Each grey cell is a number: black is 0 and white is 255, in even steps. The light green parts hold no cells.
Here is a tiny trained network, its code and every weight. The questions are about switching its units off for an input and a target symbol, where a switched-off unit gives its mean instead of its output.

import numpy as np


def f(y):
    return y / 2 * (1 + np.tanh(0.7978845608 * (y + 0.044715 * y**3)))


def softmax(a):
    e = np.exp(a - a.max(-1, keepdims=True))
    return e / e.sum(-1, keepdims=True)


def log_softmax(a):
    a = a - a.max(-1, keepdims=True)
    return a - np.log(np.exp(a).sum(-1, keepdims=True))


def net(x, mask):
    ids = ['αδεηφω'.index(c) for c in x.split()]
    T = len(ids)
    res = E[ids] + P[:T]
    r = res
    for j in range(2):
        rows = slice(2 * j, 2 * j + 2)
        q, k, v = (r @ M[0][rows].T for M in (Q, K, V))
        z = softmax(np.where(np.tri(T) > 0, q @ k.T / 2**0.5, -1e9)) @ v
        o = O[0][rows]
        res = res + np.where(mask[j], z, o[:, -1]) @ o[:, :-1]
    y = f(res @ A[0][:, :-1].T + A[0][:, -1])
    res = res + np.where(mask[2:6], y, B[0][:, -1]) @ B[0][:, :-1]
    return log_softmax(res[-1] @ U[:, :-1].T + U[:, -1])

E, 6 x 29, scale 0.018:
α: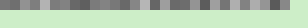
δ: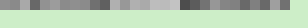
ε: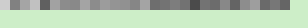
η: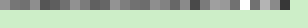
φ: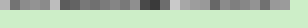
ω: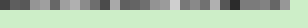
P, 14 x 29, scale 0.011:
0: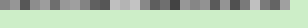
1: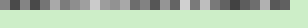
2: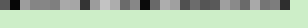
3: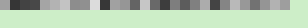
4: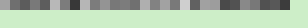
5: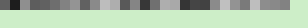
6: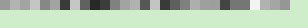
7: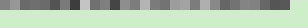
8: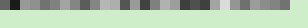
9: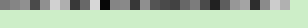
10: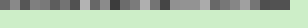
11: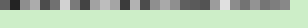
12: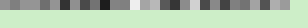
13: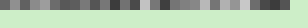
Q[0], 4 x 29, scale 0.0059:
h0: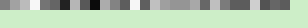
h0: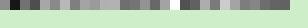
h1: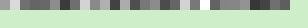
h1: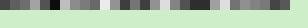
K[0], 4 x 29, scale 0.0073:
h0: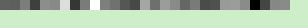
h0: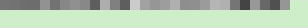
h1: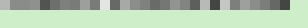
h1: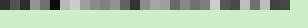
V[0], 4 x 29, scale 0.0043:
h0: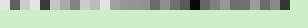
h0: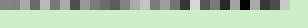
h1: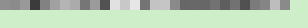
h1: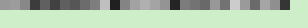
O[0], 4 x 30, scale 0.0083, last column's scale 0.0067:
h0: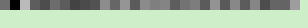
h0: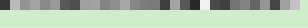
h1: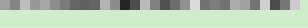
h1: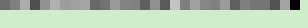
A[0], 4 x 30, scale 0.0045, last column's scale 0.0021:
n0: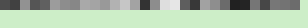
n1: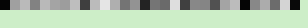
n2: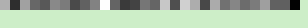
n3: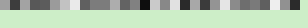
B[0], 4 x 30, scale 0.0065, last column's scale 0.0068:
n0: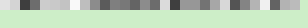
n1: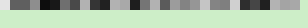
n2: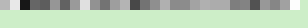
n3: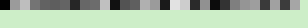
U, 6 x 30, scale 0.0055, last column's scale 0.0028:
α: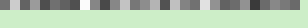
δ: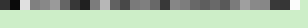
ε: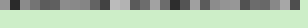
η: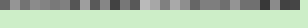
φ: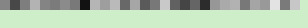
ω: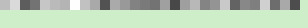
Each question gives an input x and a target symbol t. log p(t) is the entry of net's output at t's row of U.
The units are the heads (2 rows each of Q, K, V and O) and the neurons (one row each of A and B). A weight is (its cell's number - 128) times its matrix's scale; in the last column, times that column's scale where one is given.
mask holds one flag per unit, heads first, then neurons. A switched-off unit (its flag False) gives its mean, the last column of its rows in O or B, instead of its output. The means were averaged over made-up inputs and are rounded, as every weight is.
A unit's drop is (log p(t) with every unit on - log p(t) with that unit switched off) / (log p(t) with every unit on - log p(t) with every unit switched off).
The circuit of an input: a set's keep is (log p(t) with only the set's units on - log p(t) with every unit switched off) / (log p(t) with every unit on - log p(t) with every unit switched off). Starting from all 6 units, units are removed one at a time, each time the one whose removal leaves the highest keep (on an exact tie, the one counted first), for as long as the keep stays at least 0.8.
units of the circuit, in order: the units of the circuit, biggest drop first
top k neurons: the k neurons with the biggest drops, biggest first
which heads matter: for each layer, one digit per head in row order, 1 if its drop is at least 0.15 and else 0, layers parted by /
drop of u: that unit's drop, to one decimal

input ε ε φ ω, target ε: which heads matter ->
10
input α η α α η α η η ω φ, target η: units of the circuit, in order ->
[n3; h0; n2]
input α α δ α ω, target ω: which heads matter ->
00
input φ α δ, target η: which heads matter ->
01
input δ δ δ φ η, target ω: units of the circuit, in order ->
[n0; h1]
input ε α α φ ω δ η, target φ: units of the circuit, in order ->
[n2; h0]
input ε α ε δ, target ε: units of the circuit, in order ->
[h0]
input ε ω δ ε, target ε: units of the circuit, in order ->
[h0; n2]
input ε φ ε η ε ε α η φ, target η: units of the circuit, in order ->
[n3; n2; h0]
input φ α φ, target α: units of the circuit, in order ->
[n1; h1]
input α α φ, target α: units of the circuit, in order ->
[n1; h0]
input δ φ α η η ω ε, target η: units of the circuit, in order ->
[n3; h0]
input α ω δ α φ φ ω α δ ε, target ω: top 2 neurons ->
[n3; n1]
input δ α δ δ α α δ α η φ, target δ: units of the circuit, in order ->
[n2]
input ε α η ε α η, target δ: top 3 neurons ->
[n3; n2; n1]
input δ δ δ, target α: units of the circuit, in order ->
[n2; h1; n1]
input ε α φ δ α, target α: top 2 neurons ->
[n2; n0]
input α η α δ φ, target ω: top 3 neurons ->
[n0; n3; n1]
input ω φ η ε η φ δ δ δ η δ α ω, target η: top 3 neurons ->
[n3; n2; n0]
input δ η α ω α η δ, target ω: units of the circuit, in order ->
[h0]
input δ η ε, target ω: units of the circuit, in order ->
[n0; h1]
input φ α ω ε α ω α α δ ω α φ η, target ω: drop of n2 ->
-0.1
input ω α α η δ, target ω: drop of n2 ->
0.0
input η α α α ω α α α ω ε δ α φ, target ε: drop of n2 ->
0.7
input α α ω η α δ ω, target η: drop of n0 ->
0.0
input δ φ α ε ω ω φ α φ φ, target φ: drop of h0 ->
0.3
